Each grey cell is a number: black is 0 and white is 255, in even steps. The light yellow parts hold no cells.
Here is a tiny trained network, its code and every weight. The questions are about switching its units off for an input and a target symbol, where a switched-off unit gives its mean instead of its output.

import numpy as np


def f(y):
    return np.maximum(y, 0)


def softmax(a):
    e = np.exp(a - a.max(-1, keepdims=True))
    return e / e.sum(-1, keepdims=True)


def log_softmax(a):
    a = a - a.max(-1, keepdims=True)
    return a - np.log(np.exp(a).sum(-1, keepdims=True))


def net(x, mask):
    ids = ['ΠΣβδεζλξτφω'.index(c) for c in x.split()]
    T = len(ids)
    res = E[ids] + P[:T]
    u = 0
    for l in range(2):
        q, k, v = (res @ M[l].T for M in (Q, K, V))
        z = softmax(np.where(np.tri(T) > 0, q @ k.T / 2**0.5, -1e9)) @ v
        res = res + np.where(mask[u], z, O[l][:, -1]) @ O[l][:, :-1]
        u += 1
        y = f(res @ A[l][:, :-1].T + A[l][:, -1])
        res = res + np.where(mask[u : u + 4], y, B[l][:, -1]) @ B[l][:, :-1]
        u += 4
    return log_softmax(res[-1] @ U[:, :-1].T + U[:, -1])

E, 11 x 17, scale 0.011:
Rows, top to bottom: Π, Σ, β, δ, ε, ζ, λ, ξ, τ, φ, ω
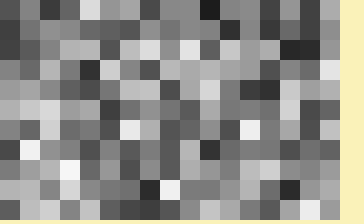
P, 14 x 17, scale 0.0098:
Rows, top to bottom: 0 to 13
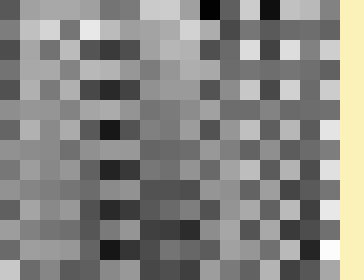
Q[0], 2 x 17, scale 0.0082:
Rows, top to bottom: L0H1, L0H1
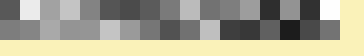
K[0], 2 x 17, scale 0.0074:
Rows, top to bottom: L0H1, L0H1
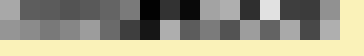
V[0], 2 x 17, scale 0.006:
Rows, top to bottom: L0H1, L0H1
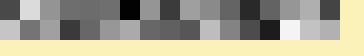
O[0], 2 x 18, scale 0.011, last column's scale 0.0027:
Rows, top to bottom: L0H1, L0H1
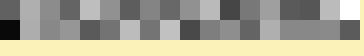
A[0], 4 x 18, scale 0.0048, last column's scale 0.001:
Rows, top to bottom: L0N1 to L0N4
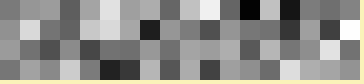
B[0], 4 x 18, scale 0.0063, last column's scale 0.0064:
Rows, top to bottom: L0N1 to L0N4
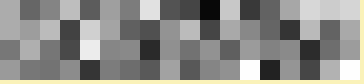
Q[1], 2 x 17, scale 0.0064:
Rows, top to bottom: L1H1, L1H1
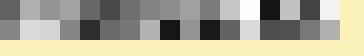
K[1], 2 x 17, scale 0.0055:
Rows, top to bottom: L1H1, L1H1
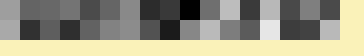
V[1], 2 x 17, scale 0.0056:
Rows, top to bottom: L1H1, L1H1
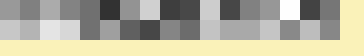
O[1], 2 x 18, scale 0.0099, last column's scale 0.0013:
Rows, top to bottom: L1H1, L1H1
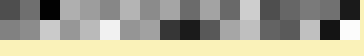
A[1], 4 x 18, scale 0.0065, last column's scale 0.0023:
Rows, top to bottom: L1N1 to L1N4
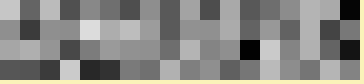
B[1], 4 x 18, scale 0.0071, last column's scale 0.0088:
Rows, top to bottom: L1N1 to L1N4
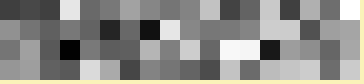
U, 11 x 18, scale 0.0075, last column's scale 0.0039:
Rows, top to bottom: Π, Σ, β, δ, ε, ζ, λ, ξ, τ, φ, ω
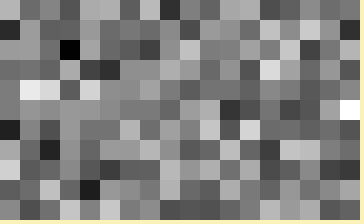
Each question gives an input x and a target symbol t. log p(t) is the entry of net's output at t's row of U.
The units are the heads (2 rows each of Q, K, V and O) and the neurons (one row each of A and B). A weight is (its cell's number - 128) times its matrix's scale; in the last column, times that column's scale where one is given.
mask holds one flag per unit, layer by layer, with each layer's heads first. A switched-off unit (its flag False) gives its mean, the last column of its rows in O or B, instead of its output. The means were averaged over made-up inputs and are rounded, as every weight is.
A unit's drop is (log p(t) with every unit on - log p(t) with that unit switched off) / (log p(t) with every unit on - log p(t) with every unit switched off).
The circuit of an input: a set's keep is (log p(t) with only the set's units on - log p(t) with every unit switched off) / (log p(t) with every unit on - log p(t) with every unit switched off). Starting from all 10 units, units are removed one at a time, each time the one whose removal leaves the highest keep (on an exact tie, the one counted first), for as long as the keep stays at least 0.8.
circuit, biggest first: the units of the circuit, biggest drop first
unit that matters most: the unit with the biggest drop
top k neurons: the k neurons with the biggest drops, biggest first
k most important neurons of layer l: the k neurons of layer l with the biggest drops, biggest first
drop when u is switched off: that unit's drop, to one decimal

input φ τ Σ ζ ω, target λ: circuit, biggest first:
[L1H1 L0N4]
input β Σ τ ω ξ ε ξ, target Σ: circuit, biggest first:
[L0H1 L1N4]
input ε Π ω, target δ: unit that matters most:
L1H1
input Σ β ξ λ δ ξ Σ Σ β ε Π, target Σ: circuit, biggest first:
[L0H1 L1N4]
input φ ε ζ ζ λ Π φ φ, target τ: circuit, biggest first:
[L0H1 L0N1]
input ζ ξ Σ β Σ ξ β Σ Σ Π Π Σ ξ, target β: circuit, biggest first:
[L1H1 L1N1 L0N1]
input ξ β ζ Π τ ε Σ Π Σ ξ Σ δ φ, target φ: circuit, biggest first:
[L0H1 L1H1]
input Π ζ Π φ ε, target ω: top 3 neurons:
[L1N1 L0N4 L0N2]
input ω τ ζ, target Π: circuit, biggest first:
[L1H1 L0H1]
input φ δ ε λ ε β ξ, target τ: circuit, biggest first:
[L0H1 L0N4 L1N1]
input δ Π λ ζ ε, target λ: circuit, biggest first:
[L1H1 L0H1]
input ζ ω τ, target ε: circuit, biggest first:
[L0H1 L1H1 L1N1]
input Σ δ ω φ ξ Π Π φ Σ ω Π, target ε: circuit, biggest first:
[L0H1 L1H1]
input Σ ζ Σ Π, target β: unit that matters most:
L0N4
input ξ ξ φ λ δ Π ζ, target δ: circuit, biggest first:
[L1H1 L1N1]
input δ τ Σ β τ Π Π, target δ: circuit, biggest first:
[L1H1 L1N1]
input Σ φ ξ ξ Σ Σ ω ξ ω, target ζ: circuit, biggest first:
[L1N1 L0H1 L1H1]
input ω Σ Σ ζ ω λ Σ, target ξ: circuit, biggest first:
[L1N4 L0H1 L1H1]
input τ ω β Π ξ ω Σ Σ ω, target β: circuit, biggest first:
[L1H1 L1N1 L0N4 L0N1]
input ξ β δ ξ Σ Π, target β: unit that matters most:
L1N3
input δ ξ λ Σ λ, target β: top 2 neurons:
[L1N1 L1N4]
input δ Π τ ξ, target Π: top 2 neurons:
[L1N3 L1N1]
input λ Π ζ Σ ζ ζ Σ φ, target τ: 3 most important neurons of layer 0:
[L0N2 L0N4 L0N1]
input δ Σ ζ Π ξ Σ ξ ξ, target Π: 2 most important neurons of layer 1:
[L1N3 L1N2]
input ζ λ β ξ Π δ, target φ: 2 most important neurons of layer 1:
[L1N4 L1N1]
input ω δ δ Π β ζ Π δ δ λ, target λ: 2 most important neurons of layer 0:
[L0N1 L0N2]
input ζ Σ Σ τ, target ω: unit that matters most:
L0N1
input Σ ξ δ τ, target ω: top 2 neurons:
[L0N1 L1N3]
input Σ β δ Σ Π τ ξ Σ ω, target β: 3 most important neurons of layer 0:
[L0N4 L0N1 L0N2]
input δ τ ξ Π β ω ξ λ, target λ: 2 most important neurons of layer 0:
[L0N2 L0N1]
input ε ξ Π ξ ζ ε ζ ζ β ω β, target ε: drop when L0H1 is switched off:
0.3
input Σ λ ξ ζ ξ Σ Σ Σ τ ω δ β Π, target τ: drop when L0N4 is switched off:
0.1
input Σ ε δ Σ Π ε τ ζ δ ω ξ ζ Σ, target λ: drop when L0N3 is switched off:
0.0
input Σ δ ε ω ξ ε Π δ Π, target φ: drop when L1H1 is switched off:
0.4
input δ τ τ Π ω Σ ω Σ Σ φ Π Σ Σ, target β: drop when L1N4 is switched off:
0.2
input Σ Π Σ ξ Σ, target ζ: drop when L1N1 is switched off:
0.2
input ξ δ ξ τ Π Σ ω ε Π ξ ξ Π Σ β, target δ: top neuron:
[L0N1]
